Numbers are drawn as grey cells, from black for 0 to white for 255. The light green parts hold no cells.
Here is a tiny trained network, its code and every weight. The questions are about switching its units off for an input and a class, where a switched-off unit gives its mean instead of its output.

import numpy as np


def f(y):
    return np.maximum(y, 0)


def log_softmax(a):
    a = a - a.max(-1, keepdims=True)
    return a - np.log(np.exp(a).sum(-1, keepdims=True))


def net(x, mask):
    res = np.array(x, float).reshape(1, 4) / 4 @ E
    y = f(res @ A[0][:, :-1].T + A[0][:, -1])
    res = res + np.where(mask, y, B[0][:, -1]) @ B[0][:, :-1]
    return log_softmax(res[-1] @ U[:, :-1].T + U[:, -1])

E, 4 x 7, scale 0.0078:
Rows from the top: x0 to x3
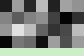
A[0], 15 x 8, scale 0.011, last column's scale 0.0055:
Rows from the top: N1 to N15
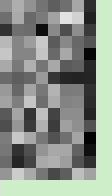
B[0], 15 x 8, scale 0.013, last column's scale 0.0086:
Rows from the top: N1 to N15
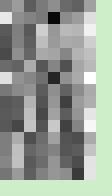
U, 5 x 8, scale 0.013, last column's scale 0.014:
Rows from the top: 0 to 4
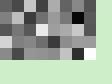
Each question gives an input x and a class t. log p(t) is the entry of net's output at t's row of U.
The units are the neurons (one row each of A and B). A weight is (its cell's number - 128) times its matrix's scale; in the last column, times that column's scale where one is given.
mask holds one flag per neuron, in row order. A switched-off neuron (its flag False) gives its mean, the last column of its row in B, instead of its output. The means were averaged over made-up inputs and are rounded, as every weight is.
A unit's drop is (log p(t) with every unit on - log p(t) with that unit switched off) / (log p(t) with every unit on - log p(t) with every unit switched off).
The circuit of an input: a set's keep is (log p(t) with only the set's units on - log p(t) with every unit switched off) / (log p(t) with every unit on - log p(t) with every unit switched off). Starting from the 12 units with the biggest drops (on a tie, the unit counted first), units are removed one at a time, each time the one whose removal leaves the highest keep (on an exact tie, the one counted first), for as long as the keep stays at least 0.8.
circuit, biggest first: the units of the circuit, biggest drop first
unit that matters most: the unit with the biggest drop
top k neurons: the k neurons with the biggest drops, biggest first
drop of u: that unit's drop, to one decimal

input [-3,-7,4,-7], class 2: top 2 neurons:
(N5; N4)
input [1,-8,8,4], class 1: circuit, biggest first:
(N15)
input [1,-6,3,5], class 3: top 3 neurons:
(N2; N4; N5)
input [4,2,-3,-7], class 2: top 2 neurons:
(N4; N5)
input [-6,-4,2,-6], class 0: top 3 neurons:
(N9; N3; N6)
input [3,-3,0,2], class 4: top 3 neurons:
(N7; N6; N9)
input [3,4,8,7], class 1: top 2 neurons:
(N15; N12)
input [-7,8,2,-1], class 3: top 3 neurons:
(N7; N11; N10)
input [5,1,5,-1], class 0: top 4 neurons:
(N11; N10; N14; N13)
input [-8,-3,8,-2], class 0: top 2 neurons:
(N9; N6)
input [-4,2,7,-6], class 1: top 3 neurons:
(N15; N3; N12)
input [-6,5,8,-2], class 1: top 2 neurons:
(N15; N11)
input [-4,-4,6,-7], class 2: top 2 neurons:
(N4; N5)
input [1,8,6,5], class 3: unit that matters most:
N7
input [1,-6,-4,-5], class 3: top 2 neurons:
(N2; N3)
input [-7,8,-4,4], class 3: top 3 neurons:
(N7; N11; N10)
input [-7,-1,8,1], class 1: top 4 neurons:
(N15; N11; N12; N10)
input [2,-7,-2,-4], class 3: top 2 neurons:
(N2; N3)
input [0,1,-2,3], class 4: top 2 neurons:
(N4; N5)
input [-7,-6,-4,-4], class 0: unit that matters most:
N9
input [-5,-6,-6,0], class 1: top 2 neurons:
(N7; N14)
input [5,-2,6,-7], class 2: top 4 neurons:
(N4; N5; N14; N13)
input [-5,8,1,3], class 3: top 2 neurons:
(N7; N11)
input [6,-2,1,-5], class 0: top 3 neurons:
(N11; N10; N3)
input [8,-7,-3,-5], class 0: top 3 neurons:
(N11; N10; N7)
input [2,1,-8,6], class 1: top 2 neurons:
(N14; N13)
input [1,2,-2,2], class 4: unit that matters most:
N2
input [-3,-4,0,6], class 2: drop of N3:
0.4
